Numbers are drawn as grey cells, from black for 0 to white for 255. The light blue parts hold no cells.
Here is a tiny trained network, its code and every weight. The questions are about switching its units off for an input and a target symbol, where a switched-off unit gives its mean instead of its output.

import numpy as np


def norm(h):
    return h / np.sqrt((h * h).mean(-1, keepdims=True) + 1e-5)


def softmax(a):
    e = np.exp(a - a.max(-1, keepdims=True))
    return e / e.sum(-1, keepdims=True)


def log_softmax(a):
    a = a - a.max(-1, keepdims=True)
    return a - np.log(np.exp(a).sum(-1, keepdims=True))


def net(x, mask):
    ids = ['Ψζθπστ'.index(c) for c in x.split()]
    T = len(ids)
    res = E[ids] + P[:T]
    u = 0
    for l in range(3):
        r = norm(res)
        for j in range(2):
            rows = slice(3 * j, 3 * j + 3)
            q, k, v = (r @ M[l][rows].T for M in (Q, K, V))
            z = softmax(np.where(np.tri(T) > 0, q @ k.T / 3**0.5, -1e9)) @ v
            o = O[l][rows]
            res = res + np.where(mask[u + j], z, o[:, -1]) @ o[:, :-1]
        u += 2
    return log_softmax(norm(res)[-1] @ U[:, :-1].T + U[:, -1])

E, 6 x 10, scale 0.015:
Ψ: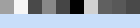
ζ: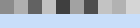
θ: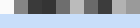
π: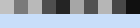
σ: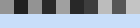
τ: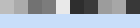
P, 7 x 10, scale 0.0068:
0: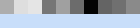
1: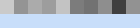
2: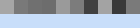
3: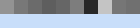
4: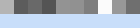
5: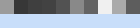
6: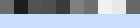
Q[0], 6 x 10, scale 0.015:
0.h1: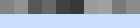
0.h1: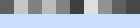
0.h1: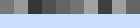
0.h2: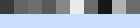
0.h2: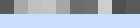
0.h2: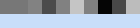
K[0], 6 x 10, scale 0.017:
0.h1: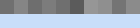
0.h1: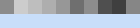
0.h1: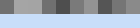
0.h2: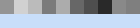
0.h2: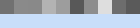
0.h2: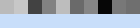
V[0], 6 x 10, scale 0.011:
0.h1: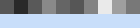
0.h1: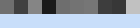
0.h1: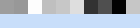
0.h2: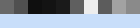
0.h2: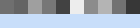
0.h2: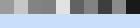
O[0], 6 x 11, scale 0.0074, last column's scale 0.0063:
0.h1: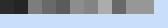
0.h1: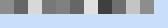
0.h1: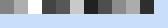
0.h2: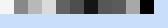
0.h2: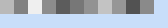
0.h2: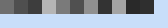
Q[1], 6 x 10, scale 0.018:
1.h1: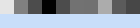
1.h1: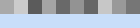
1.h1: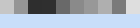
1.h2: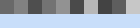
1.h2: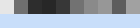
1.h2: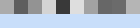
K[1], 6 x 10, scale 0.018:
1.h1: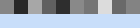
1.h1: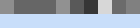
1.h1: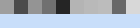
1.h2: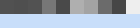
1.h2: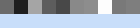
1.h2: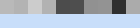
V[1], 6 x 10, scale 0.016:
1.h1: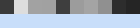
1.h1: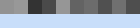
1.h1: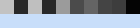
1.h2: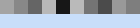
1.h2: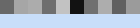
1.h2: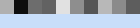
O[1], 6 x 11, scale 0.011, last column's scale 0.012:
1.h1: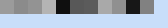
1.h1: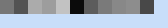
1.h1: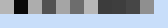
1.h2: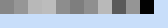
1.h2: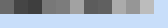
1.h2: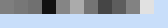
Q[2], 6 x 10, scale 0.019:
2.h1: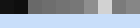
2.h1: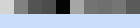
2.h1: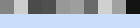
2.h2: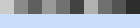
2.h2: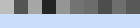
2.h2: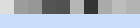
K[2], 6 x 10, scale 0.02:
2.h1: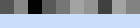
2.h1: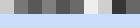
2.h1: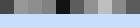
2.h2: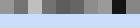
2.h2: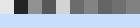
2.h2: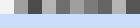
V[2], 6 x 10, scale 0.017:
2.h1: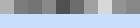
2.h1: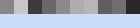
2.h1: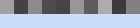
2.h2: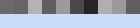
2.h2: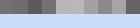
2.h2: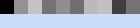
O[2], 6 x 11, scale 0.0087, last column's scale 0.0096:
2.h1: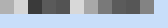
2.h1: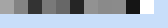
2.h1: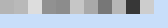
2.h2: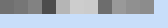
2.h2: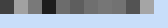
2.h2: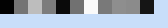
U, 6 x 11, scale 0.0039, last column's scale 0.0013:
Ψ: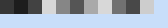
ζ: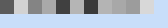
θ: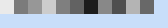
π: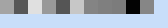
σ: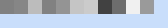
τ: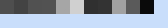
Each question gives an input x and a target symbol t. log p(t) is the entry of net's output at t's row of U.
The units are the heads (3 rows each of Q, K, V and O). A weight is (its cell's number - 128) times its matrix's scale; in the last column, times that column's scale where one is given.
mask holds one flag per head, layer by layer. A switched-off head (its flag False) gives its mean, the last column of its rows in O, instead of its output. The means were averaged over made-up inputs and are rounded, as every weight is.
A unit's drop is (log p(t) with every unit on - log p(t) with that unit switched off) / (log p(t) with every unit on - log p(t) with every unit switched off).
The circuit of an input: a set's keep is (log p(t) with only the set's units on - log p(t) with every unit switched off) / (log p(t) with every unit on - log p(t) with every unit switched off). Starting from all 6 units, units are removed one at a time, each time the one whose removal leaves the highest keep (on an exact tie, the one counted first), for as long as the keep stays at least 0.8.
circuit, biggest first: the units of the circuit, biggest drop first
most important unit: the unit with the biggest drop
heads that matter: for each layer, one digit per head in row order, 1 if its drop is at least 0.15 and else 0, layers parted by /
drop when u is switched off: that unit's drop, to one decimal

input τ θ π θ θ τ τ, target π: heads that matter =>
01 / 11 / 10
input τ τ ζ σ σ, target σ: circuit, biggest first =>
1.h1, 0.h1
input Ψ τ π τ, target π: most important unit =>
0.h2
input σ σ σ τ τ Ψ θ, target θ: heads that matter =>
01 / 00 / 01
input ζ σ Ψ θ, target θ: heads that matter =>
11 / 00 / 01
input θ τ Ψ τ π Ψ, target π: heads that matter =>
01 / 10 / 00
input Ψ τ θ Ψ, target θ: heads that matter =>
11 / 00 / 00
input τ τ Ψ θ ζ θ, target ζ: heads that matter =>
00 / 10 / 00
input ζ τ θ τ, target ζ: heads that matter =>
01 / 10 / 00
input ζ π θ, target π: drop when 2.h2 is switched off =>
-0.3
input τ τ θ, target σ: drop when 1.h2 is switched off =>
0.4
